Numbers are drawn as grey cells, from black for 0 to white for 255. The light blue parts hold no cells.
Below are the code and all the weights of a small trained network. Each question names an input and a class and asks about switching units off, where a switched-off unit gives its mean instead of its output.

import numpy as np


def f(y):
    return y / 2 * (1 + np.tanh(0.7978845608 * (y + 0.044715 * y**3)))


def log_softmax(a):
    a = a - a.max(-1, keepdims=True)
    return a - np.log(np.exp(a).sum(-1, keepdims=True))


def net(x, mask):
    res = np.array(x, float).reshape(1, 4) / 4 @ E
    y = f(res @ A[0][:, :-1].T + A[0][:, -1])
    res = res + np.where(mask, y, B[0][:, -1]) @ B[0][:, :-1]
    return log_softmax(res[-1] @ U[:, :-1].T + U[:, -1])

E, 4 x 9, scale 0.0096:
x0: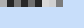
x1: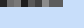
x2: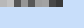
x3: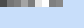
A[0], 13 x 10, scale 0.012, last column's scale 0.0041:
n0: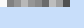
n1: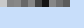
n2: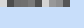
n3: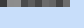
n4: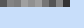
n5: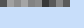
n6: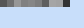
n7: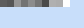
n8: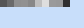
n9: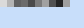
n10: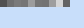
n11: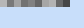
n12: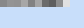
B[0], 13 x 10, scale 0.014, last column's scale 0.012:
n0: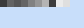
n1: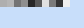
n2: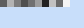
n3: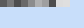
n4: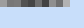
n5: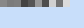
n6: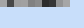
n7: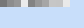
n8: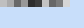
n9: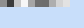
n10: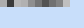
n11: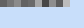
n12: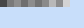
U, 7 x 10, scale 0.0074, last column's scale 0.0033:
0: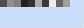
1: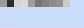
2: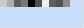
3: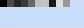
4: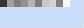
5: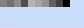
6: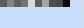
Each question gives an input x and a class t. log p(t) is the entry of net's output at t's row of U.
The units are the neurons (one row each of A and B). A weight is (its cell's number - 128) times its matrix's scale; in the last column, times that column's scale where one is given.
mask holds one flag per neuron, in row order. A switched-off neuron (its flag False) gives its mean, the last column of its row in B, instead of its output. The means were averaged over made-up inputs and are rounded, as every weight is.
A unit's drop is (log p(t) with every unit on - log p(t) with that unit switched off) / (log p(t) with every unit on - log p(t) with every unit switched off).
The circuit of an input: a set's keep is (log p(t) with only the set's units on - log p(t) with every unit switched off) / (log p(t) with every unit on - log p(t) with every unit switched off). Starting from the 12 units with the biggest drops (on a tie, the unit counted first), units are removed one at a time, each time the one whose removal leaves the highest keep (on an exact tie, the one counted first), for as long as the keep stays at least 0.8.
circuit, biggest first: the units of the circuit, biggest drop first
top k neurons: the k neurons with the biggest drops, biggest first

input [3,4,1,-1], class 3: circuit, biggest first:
[n3]
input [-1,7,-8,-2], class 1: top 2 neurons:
[n10 n7]
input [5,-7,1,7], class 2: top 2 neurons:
[n8 n3]
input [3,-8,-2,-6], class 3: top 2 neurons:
[n0 n8]
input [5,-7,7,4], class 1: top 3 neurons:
[n9 n3 n5]
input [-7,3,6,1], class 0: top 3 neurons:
[n5 n4 n7]
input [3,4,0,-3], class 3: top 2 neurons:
[n3 n8]
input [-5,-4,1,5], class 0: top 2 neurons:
[n1 n12]
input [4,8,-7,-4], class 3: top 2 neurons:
[n3 n9]
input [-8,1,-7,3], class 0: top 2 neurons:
[n5 n9]
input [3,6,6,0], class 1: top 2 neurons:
[n9 n0]
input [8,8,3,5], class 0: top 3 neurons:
[n2 n0 n11]
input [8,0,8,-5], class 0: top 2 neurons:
[n2 n11]
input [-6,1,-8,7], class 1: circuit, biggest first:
[n10]
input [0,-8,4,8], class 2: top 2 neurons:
[n8 n3]
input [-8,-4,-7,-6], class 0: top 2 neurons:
[n5 n9]
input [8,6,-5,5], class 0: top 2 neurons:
[n2 n0]
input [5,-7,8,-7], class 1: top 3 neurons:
[n9 n8 n3]
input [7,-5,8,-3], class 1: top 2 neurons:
[n9 n5]
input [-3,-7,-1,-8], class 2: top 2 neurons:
[n1 n3]
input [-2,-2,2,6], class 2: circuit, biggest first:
[n8]
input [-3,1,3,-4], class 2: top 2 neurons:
[n2 n1]
